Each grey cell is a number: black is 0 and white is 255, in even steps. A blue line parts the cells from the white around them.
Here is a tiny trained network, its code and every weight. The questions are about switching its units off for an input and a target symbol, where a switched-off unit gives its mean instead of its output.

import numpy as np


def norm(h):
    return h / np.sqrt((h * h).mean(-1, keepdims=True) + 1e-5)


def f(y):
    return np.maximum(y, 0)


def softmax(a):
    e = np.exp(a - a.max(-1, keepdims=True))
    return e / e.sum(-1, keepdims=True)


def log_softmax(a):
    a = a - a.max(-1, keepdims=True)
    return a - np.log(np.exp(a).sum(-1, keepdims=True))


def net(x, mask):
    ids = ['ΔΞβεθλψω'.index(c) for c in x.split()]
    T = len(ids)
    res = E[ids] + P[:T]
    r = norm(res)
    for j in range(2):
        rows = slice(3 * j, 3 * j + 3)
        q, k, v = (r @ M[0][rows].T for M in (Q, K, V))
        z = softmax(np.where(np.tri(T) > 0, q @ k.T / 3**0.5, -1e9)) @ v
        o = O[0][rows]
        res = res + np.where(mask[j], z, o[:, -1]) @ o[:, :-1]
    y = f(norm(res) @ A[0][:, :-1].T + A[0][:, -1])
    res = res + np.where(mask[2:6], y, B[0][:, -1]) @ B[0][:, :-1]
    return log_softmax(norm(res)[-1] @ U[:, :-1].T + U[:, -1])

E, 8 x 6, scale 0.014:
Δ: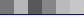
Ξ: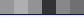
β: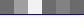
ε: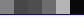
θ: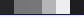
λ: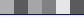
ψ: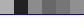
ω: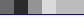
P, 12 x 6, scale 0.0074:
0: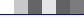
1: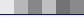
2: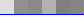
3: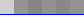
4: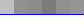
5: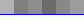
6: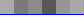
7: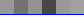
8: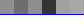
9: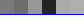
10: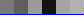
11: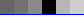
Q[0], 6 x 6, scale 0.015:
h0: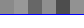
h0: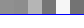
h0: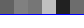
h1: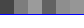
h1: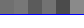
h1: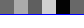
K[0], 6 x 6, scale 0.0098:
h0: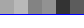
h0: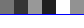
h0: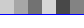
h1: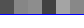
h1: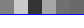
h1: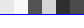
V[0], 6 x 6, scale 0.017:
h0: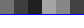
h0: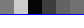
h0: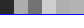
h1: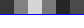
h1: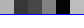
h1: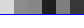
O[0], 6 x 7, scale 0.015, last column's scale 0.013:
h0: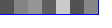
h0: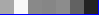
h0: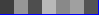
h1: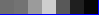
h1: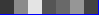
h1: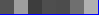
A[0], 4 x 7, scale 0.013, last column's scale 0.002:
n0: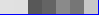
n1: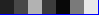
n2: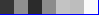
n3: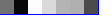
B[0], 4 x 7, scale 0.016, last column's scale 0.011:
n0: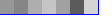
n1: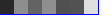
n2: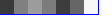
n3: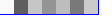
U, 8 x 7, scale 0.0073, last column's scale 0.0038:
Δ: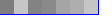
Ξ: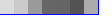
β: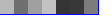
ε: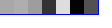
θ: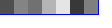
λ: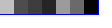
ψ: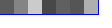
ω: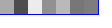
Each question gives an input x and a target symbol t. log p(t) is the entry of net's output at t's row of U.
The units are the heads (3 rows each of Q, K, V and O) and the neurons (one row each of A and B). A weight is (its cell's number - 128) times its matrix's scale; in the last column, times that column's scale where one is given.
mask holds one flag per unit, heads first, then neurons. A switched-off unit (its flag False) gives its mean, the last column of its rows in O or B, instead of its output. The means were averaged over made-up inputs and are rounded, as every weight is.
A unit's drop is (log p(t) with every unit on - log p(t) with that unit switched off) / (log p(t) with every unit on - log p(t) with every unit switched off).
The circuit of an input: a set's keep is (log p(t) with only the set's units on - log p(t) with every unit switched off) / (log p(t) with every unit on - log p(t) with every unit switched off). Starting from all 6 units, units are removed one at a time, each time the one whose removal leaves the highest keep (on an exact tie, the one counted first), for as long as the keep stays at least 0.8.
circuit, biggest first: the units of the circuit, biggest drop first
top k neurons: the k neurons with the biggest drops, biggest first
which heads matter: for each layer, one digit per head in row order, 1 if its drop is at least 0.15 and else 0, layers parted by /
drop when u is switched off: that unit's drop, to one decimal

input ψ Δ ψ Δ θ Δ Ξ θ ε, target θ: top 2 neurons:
(n3; n0)
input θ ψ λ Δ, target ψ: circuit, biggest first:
(n2)
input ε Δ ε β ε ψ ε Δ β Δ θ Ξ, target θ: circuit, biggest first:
(h1; h0)
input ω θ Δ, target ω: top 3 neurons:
(n3; n1; n2)
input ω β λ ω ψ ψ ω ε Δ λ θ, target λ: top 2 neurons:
(n1; n0)
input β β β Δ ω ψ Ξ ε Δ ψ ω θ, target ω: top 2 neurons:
(n3; n1)
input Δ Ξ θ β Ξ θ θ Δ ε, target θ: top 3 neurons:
(n3; n0; n2)
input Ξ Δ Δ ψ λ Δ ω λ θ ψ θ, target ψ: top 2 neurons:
(n2; n0)
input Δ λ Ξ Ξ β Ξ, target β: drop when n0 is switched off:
0.1
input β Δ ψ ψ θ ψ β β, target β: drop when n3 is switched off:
-0.1
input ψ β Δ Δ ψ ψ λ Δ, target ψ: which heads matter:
01
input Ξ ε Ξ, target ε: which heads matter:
10
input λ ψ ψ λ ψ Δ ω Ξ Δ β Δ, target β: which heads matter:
11
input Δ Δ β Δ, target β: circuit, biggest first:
(h1)
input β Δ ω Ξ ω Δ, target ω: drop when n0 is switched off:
0.0
